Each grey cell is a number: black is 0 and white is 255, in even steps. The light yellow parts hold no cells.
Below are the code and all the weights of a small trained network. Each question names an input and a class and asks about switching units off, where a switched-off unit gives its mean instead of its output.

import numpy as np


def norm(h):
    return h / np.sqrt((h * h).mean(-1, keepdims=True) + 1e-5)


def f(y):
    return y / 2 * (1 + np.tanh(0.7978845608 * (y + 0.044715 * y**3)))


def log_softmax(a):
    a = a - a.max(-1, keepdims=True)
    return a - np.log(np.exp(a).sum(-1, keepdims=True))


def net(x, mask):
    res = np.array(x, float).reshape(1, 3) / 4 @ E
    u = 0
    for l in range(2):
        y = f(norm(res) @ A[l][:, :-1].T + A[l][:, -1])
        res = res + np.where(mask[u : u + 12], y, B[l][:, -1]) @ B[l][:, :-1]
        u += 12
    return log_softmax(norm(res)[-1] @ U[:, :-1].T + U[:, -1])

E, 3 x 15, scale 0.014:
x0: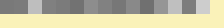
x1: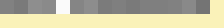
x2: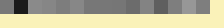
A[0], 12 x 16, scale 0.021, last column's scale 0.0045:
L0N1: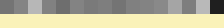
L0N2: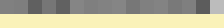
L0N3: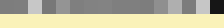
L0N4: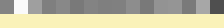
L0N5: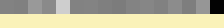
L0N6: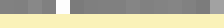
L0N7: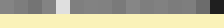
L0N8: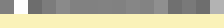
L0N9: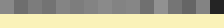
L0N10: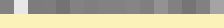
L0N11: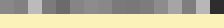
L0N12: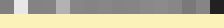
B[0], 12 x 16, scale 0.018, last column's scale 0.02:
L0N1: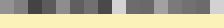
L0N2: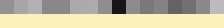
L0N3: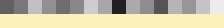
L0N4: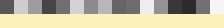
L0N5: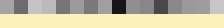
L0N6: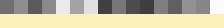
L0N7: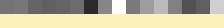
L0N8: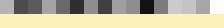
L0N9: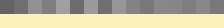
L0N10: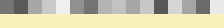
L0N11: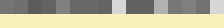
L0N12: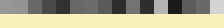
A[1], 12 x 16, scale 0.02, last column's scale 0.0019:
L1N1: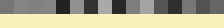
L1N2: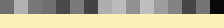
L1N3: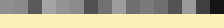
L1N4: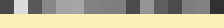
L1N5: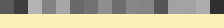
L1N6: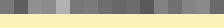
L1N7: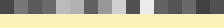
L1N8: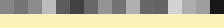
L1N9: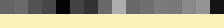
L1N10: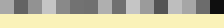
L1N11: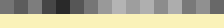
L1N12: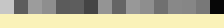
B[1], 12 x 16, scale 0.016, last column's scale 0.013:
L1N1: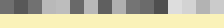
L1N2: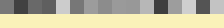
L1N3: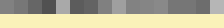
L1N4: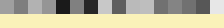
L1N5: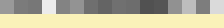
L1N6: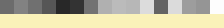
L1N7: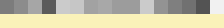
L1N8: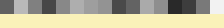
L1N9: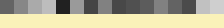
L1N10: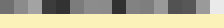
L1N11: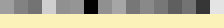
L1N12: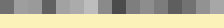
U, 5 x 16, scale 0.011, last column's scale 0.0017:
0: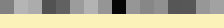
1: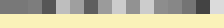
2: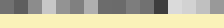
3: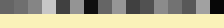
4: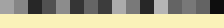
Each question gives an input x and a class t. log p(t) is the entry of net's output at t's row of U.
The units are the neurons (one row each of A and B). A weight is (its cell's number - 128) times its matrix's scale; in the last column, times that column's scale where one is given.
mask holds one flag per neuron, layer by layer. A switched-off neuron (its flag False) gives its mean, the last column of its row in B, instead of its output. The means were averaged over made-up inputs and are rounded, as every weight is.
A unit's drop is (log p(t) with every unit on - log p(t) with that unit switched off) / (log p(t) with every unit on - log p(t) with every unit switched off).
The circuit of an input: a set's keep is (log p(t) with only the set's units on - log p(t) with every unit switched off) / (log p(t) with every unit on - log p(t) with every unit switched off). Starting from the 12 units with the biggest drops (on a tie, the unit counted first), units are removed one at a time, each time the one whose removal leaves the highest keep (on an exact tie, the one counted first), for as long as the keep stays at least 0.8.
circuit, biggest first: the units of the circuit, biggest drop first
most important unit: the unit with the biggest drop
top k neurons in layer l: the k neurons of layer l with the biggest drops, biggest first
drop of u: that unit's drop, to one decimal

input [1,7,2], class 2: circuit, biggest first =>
[L0N4]
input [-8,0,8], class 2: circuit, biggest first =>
[L1N1, L0N6]
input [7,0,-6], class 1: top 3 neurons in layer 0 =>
[L0N4, L0N10, L0N6]
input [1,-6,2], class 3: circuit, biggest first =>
[L0N6, L1N9]
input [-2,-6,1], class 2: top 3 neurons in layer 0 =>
[L0N8, L0N6, L0N10]
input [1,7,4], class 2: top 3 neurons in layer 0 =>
[L0N5, L0N4, L0N6]
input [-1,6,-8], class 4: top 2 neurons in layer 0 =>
[L0N8, L0N12]
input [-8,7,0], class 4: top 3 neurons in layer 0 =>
[L0N4, L0N10, L0N6]
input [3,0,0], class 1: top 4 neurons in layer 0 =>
[L0N8, L0N4, L0N11, L0N1]
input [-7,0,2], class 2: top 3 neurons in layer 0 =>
[L0N8, L0N10, L0N6]
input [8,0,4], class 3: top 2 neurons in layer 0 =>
[L0N6, L0N11]
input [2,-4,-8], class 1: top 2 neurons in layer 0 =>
[L0N10, L0N4]
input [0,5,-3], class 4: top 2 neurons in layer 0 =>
[L0N12, L0N6]
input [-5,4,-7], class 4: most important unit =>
L0N8
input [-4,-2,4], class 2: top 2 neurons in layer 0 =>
[L0N8, L0N6]
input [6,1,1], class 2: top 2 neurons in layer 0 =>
[L0N3, L0N12]
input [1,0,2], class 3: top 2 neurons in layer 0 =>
[L0N6, L0N4]
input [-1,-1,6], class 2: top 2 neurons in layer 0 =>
[L0N8, L0N10]
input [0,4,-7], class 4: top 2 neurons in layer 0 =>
[L0N8, L0N12]
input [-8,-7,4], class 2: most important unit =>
L1N1
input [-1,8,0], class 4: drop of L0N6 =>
0.5
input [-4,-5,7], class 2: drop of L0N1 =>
0.0
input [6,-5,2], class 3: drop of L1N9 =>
0.1
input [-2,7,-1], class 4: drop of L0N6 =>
0.4
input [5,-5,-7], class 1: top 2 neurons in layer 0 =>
[L0N4, L0N10]
